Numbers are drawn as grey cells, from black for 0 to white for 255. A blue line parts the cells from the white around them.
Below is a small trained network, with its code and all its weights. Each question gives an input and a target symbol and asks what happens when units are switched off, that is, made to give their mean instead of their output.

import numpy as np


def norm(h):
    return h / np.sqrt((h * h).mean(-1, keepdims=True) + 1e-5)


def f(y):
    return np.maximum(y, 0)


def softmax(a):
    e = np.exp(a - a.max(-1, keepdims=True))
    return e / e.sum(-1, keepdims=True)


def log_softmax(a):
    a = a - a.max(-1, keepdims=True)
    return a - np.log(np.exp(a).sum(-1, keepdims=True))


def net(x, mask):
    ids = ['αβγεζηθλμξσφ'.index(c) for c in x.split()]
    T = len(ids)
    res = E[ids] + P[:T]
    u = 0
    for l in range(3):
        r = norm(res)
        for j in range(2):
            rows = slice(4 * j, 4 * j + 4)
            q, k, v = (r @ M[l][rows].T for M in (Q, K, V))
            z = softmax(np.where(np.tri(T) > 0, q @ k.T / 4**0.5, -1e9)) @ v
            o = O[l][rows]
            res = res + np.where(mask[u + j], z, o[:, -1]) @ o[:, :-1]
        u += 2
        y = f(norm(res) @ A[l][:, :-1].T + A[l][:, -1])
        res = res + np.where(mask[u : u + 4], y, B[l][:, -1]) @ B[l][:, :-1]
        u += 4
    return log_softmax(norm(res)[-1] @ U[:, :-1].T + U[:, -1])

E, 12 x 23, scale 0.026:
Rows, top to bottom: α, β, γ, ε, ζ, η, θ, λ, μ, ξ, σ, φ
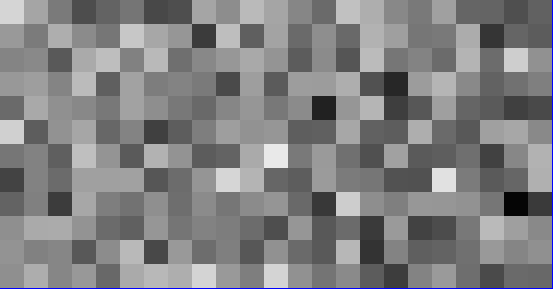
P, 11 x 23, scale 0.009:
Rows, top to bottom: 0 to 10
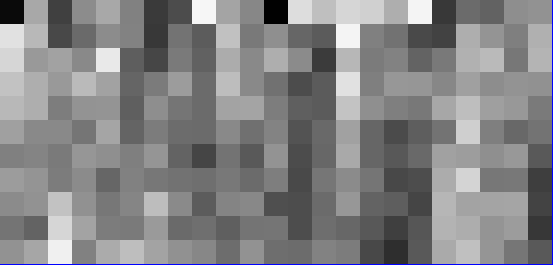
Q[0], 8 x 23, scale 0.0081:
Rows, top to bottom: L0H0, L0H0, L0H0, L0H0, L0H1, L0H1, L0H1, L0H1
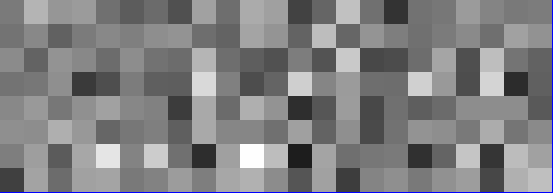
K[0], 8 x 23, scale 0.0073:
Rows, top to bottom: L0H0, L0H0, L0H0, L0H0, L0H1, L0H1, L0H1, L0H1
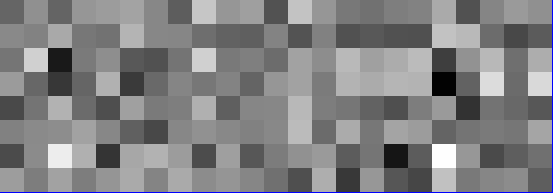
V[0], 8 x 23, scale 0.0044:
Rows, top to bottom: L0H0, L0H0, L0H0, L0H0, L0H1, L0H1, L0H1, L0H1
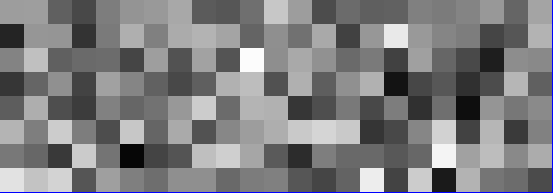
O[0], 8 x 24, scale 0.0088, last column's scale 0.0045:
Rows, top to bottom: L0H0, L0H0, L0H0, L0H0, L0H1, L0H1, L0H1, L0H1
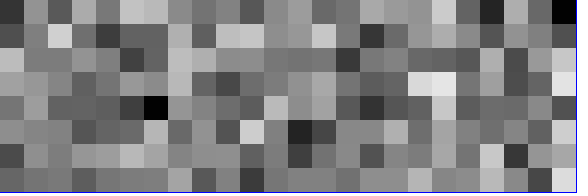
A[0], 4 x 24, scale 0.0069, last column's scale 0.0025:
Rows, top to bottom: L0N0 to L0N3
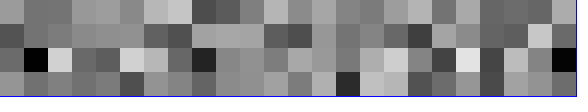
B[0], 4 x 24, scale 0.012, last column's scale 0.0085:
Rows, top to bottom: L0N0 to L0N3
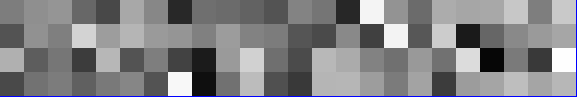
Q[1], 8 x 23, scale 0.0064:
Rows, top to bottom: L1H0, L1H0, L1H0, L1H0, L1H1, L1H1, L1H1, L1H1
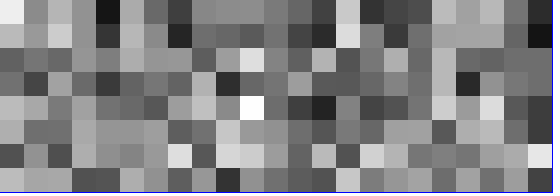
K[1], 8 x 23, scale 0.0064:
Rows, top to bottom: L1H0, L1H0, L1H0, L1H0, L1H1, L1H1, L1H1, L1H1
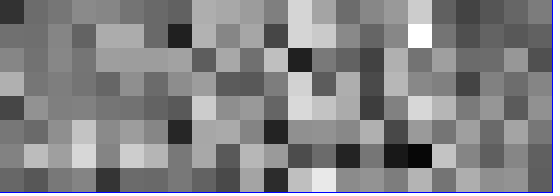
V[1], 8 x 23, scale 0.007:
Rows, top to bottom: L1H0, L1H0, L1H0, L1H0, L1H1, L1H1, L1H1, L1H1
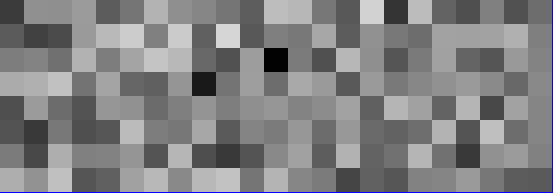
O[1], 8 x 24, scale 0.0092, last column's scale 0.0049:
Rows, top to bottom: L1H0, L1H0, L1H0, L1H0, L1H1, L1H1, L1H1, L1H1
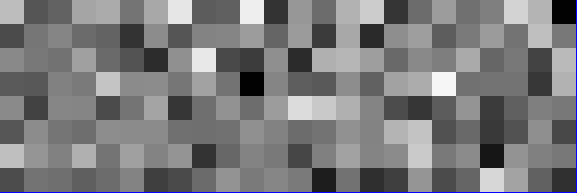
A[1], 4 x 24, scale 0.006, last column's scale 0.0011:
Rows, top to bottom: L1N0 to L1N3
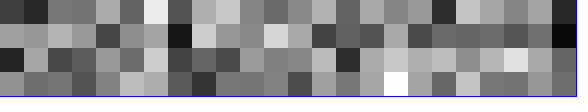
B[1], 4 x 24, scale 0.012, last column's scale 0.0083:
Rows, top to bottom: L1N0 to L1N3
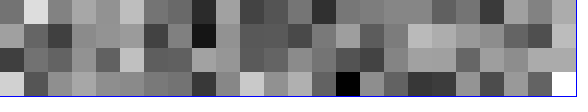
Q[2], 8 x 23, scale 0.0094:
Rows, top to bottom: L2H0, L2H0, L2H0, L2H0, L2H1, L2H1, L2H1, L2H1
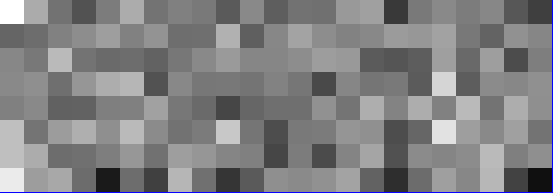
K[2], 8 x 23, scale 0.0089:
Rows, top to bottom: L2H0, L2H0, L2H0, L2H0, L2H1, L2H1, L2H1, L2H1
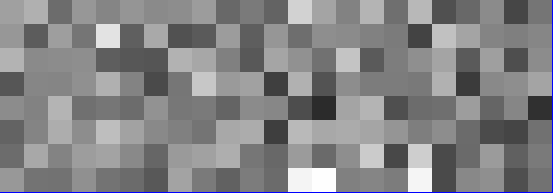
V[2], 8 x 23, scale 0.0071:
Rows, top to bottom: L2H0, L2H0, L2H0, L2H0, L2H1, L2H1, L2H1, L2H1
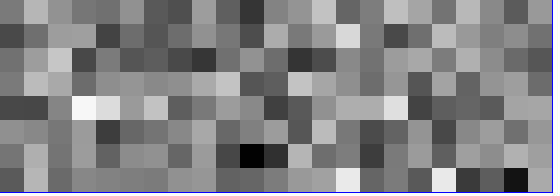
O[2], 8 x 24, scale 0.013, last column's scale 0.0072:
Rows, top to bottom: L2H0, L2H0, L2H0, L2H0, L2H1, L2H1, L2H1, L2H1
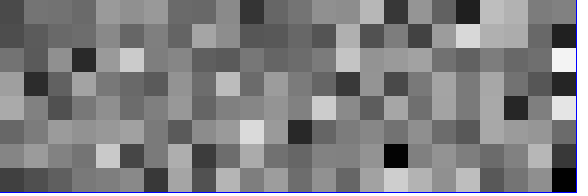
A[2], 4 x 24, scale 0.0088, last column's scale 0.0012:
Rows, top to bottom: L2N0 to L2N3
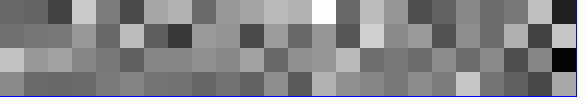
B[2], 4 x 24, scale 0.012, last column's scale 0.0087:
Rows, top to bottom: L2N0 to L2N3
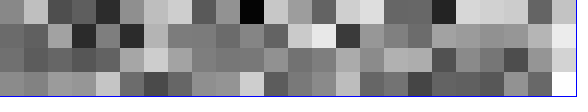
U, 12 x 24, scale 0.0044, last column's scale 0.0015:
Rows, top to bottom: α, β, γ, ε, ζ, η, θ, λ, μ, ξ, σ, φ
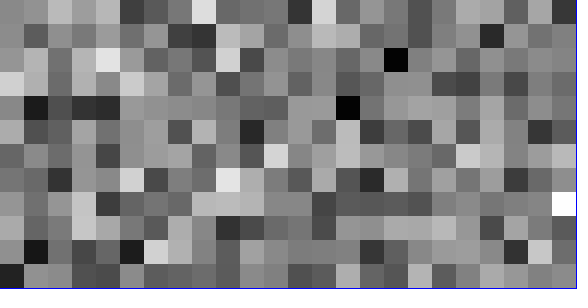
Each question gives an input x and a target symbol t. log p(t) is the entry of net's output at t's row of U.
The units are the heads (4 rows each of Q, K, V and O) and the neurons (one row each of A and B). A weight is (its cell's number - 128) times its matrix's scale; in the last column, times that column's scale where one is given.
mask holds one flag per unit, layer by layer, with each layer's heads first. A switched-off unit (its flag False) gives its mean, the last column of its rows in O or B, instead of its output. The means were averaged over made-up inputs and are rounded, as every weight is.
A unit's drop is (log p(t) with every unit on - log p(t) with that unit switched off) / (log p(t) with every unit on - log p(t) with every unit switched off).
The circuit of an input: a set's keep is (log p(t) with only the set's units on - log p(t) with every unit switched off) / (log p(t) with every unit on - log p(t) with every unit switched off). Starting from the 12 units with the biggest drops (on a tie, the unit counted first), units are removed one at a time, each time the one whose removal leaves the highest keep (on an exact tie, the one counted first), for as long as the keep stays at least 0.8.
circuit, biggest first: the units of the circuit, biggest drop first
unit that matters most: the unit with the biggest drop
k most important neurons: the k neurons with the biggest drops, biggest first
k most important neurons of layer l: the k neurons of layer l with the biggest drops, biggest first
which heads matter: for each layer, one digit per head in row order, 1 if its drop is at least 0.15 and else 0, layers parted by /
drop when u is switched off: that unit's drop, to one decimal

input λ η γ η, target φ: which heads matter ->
00 / 00 / 01
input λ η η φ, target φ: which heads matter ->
00 / 00 / 01
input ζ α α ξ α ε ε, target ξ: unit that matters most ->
L1H0
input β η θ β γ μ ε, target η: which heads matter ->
00 / 00 / 00
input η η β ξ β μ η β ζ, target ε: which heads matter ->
00 / 01 / 00
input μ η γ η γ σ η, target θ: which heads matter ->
00 / 10 / 00
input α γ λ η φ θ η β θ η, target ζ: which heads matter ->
00 / 10 / 01
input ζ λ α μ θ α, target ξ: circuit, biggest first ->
L1H0, L0H0, L2H1
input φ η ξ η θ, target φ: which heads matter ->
10 / 01 / 00
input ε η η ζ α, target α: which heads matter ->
00 / 10 / 00
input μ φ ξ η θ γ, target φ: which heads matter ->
00 / 01 / 00
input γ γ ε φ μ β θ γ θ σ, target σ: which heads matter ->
01 / 10 / 00
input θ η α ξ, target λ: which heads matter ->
01 / 00 / 01
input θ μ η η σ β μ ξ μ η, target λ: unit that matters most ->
L0H1
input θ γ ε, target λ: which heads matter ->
11 / 00 / 01
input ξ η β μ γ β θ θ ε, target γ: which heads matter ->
01 / 00 / 11
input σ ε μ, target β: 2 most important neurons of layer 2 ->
L2N3, L2N1
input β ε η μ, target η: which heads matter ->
00 / 01 / 00
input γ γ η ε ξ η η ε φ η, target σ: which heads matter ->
01 / 10 / 00
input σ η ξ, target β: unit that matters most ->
L1H1
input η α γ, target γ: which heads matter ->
00 / 00 / 01
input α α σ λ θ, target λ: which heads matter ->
01 / 00 / 00
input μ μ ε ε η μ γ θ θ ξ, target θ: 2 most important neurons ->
L2N0, L0N2
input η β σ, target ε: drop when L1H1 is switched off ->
0.2
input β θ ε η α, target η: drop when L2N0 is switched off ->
0.0
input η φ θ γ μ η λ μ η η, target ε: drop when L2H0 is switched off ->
0.1
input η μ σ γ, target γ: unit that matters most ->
L1N0
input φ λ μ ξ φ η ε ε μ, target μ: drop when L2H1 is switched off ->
0.2
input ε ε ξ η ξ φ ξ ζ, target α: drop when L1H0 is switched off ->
0.7
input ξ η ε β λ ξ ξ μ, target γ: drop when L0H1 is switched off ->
0.3
